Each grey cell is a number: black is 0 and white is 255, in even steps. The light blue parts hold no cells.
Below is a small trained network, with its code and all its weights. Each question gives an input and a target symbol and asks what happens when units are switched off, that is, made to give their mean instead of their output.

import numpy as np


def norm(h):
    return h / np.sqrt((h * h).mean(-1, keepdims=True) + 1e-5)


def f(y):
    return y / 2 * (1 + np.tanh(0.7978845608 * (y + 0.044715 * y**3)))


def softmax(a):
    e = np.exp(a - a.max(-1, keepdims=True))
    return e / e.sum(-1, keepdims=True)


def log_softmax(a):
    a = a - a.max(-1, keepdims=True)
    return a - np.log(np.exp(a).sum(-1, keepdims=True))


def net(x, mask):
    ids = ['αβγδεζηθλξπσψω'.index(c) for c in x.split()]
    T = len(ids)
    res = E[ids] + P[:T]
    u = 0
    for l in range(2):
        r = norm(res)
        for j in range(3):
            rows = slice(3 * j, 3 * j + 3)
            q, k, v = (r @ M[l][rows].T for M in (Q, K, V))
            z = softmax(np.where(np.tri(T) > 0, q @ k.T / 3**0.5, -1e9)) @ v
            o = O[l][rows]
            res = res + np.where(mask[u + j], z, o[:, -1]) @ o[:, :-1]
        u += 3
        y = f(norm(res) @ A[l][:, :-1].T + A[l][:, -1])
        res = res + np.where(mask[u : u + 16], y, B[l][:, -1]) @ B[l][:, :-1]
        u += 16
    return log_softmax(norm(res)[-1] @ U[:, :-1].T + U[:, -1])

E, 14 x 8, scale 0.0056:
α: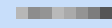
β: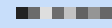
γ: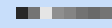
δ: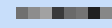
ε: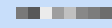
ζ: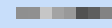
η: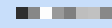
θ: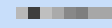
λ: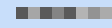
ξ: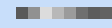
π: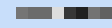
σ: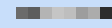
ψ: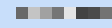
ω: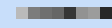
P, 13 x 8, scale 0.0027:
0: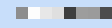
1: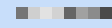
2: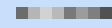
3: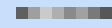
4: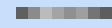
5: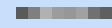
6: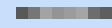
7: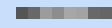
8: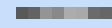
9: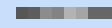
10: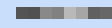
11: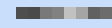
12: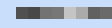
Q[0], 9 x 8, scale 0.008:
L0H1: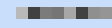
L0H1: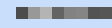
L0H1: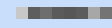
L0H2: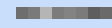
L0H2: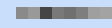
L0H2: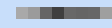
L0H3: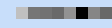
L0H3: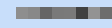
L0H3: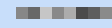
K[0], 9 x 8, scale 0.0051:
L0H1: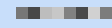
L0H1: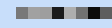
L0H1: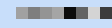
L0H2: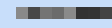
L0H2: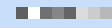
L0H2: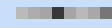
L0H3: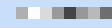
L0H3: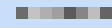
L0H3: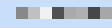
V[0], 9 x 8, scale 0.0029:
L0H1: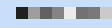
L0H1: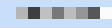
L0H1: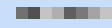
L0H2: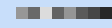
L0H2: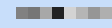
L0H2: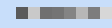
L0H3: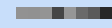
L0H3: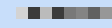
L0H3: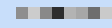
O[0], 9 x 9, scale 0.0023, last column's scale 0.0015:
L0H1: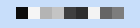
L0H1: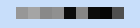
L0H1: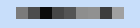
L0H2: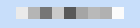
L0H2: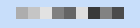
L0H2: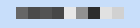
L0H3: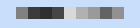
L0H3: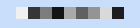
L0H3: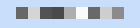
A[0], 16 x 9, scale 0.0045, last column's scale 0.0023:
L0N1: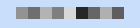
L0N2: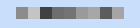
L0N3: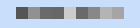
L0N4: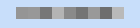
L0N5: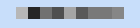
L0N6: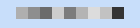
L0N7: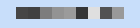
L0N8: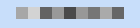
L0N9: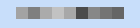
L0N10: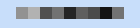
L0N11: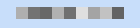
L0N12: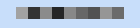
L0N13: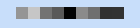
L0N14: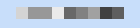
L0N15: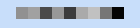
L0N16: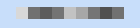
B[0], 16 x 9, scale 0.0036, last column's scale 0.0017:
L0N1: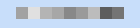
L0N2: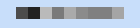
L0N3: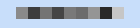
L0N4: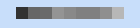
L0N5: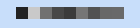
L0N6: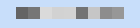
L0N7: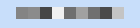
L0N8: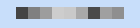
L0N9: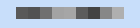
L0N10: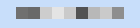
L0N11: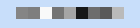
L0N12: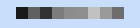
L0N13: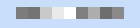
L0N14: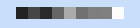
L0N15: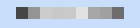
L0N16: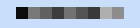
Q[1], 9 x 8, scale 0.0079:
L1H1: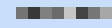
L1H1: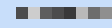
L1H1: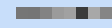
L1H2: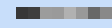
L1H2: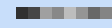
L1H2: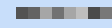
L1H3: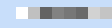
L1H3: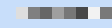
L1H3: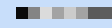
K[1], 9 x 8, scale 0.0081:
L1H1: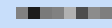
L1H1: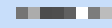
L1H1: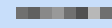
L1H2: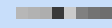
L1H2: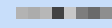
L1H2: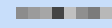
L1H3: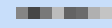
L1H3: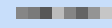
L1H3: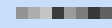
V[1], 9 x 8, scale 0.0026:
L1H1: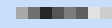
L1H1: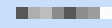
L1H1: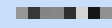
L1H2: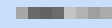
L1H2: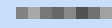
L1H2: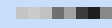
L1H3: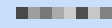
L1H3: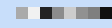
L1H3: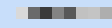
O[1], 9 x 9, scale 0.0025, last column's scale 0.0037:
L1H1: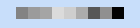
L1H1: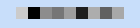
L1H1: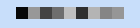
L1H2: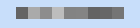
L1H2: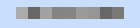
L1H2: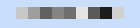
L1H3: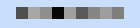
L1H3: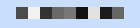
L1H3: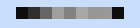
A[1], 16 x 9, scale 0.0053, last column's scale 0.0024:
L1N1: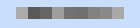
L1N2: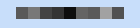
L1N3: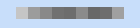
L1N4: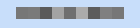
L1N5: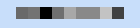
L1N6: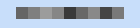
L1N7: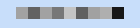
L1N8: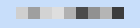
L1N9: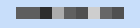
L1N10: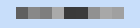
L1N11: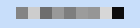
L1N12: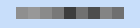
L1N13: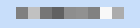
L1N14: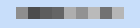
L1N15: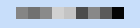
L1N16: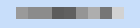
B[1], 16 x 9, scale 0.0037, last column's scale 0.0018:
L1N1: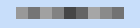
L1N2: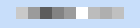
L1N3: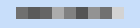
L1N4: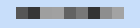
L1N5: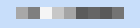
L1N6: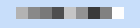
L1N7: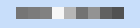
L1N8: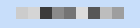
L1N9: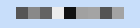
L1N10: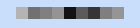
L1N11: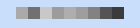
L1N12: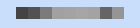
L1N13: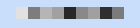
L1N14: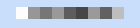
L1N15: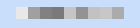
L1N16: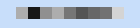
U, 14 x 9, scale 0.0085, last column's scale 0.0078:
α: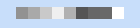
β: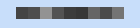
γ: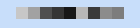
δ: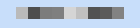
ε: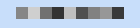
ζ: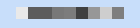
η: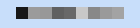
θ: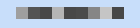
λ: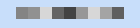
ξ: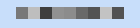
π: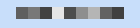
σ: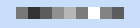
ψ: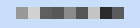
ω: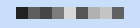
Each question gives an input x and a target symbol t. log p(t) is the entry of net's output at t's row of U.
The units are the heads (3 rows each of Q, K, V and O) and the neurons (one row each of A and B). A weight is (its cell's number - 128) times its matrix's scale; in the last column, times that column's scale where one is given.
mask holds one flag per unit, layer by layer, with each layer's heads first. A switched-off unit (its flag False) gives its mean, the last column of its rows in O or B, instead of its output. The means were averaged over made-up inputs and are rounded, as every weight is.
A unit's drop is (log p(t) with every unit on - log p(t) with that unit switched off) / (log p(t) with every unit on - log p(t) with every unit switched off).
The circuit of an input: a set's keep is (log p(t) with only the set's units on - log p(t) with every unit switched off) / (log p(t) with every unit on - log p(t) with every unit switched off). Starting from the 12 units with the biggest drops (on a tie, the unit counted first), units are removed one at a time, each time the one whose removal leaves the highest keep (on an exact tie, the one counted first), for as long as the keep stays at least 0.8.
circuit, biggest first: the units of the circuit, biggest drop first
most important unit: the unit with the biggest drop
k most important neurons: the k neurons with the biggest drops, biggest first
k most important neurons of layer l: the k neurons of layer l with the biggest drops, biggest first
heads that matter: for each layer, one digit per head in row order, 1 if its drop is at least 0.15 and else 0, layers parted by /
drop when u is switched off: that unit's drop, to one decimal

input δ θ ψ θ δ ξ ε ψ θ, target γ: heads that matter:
101 / 000
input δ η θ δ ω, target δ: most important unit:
L1H2
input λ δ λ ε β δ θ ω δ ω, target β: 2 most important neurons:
(L0N16, L0N5)
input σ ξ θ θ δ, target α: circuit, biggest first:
(L0H2, L0N13)
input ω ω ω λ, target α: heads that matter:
000 / 010
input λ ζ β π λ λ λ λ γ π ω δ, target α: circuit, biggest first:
(L0H2, L0H1, L0N10)
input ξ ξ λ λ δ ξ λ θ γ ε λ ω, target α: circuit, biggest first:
(L0N13, L0N10)
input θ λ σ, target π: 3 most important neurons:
(L1N9, L0N7, L0N14)
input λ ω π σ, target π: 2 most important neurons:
(L1N9, L0N7)
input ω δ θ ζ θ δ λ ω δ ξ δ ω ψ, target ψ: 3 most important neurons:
(L0N1, L0N3, L0N11)
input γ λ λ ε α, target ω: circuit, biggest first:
(L0N14, L0N16)
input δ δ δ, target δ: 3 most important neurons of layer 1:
(L1N12, L1N10, L1N3)
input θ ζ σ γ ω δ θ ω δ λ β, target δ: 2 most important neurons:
(L0N7, L1N6)
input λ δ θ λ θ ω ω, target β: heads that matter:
111 / 000
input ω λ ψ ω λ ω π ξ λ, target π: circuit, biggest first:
(L0H3)
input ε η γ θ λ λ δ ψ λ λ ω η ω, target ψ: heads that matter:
110 / 001
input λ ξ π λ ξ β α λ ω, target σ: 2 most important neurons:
(L0N13, L0N10)
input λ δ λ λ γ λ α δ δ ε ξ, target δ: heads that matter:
001 / 001
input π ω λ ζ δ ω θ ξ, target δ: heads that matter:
001 / 000
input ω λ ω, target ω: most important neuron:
(L0N16)
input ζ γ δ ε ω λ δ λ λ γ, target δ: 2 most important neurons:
(L1N6, L1N9)
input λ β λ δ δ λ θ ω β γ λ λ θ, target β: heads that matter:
110 / 000
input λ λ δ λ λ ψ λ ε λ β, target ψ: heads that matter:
000 / 001
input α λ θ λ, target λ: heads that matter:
010 / 011
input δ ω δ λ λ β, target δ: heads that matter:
000 / 000
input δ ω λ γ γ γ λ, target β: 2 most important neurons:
(L1N2, L1N15)
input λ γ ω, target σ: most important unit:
L0N14
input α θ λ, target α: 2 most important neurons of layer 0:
(L0N14, L0N6)
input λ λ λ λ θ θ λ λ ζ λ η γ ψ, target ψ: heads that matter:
000 / 001
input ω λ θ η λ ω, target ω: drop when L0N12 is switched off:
0.0
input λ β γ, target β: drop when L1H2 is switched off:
0.2
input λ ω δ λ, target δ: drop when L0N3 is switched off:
0.1
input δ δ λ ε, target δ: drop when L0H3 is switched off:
0.1
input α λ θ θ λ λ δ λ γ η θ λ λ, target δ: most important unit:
L1N5
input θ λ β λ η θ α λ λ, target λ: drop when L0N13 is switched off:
-0.1
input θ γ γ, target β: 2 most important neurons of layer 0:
(L0N6, L0N11)
